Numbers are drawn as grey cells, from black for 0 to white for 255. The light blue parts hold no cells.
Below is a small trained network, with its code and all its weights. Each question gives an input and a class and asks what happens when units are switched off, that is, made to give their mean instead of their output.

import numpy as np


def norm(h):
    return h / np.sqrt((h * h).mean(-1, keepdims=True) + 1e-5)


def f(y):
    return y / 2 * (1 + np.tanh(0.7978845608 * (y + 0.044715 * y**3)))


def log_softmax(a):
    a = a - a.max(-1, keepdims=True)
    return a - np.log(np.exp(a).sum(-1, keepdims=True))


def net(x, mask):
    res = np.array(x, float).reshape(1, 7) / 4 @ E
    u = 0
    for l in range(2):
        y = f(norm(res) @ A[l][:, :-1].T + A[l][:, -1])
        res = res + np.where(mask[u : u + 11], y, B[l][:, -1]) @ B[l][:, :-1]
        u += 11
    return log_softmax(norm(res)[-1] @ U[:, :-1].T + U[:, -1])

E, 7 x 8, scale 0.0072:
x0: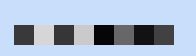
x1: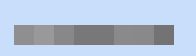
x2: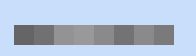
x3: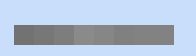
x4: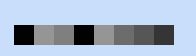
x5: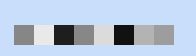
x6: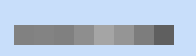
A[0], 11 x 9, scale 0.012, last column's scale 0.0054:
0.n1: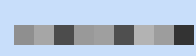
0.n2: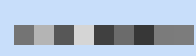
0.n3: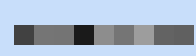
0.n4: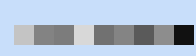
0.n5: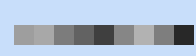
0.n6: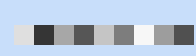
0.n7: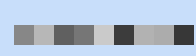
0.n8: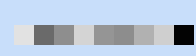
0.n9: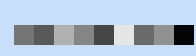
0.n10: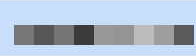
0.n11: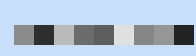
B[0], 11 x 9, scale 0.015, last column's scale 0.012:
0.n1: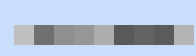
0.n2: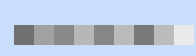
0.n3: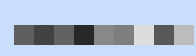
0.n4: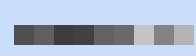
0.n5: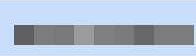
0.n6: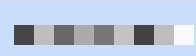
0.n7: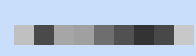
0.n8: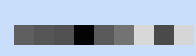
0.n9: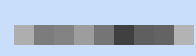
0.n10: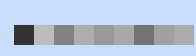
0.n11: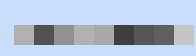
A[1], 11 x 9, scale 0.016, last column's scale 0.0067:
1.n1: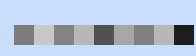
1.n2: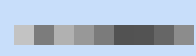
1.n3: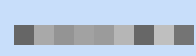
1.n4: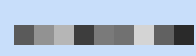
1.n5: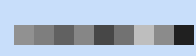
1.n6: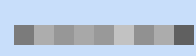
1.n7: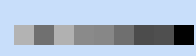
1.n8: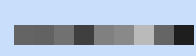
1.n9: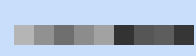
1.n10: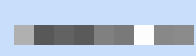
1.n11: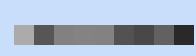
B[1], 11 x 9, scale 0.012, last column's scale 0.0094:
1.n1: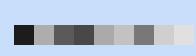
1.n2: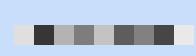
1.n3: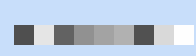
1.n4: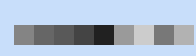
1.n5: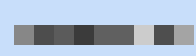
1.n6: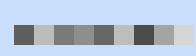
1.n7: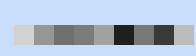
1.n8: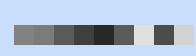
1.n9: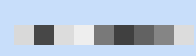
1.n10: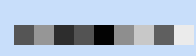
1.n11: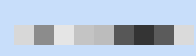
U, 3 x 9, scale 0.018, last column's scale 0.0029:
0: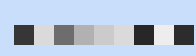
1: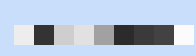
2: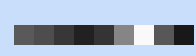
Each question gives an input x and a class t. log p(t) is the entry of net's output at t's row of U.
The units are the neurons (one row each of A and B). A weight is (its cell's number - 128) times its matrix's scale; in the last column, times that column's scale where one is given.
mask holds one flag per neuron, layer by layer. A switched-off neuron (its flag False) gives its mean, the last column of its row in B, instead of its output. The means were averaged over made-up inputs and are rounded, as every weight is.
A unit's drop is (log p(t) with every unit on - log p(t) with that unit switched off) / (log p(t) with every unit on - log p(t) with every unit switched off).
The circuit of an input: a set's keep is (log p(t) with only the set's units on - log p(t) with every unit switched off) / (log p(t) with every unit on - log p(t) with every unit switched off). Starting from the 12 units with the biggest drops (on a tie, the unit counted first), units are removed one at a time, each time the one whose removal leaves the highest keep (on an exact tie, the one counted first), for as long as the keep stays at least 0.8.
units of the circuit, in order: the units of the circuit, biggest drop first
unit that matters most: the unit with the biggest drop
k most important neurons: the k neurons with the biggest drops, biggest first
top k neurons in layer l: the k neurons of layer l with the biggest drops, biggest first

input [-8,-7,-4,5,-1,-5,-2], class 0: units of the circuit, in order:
[0.n6]
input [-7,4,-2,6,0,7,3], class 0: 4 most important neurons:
[0.n6, 0.n10, 0.n11, 0.n9]
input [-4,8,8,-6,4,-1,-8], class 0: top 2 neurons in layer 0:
[0.n6, 0.n10]
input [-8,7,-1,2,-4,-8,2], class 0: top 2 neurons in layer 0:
[0.n6, 0.n7]
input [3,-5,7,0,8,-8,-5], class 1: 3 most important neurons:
[0.n8, 0.n9, 0.n4]
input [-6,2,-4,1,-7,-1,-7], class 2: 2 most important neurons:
[0.n8, 0.n2]
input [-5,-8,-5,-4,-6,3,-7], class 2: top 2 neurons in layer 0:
[0.n8, 0.n2]
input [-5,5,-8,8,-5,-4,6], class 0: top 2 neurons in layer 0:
[0.n6, 0.n3]
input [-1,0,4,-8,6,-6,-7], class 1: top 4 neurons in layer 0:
[0.n11, 0.n8, 0.n9, 0.n4]
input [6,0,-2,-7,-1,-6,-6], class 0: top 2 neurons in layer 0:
[0.n2, 0.n7]
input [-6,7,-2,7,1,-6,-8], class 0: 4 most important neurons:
[0.n6, 0.n10, 0.n7, 0.n1]
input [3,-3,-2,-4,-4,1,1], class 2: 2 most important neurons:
[0.n4, 0.n6]
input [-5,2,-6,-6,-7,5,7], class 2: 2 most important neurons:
[0.n8, 0.n2]
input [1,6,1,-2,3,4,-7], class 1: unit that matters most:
0.n7
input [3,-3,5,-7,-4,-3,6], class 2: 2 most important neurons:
[0.n4, 0.n6]
